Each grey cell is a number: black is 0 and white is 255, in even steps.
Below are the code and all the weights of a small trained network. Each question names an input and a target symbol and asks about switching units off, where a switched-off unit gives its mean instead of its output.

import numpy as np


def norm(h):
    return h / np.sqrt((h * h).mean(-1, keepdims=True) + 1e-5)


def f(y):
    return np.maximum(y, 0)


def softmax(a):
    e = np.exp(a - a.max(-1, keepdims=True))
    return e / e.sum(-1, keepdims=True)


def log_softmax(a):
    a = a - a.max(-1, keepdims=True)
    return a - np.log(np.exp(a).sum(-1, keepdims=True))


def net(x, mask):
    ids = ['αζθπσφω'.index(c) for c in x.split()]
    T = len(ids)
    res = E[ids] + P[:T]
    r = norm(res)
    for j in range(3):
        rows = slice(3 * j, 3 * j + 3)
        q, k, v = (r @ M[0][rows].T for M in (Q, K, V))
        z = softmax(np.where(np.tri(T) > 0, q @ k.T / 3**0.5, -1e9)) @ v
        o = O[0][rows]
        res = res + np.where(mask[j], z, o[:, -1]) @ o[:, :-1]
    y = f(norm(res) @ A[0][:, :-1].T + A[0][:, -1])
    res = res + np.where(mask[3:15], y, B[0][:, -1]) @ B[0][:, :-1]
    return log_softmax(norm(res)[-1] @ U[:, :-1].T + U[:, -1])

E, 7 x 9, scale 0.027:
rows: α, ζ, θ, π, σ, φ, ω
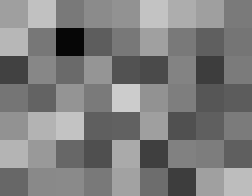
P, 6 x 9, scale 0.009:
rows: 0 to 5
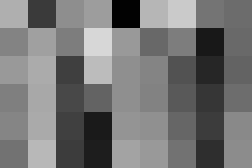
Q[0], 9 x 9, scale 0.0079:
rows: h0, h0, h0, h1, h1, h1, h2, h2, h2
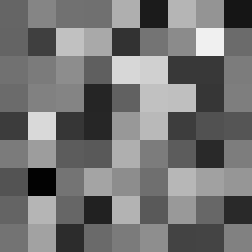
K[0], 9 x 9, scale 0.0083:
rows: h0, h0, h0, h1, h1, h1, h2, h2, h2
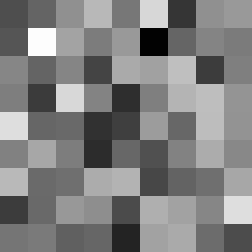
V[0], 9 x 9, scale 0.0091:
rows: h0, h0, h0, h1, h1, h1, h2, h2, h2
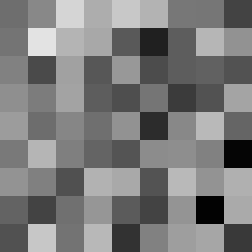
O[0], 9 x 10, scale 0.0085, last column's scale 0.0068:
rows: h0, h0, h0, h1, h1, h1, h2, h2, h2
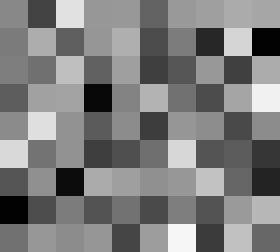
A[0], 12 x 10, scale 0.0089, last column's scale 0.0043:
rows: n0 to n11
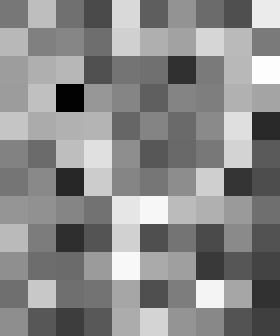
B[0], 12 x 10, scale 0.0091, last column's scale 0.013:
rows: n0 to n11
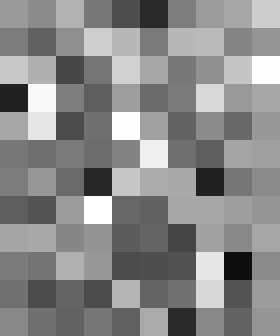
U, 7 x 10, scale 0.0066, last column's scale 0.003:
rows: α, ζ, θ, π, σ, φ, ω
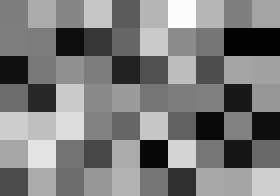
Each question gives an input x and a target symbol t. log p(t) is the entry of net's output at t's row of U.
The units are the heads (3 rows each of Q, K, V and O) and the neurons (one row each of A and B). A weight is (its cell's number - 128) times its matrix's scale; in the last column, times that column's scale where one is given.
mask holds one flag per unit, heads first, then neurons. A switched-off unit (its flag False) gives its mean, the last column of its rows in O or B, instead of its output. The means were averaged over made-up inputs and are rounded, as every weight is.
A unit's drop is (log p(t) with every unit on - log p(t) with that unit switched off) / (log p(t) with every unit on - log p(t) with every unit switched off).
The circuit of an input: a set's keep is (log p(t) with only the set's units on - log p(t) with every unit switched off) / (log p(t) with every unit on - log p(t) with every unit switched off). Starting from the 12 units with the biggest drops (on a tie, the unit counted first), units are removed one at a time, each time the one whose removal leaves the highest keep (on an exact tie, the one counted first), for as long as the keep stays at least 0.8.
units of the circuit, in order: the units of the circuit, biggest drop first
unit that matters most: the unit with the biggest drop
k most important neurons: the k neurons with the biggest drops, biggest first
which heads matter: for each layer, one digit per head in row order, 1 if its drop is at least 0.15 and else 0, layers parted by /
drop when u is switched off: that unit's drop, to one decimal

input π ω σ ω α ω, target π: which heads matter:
100
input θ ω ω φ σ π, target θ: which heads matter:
001
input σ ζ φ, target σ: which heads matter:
001
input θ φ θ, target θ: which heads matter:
001
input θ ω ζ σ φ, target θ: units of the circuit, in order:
(h2)
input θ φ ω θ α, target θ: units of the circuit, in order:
(h2 n2)
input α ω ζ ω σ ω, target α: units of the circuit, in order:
(h2 n7 h0)
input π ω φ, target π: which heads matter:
100
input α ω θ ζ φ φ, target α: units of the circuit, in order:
(h2 h0)
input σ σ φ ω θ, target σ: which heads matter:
010
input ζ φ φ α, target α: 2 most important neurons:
(n7 n1)
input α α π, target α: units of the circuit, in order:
(h2 n7)
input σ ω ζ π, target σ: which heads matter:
011
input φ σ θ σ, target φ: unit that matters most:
h1
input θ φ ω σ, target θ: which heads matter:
001
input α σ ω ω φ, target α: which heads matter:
101
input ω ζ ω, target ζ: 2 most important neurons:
(n6 n0)
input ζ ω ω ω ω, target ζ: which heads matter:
100
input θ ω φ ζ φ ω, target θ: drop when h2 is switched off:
1.1
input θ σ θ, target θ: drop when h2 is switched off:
0.4
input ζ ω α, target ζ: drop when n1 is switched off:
-0.1
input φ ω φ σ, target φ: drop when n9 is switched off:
0.0
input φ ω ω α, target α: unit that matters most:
h2
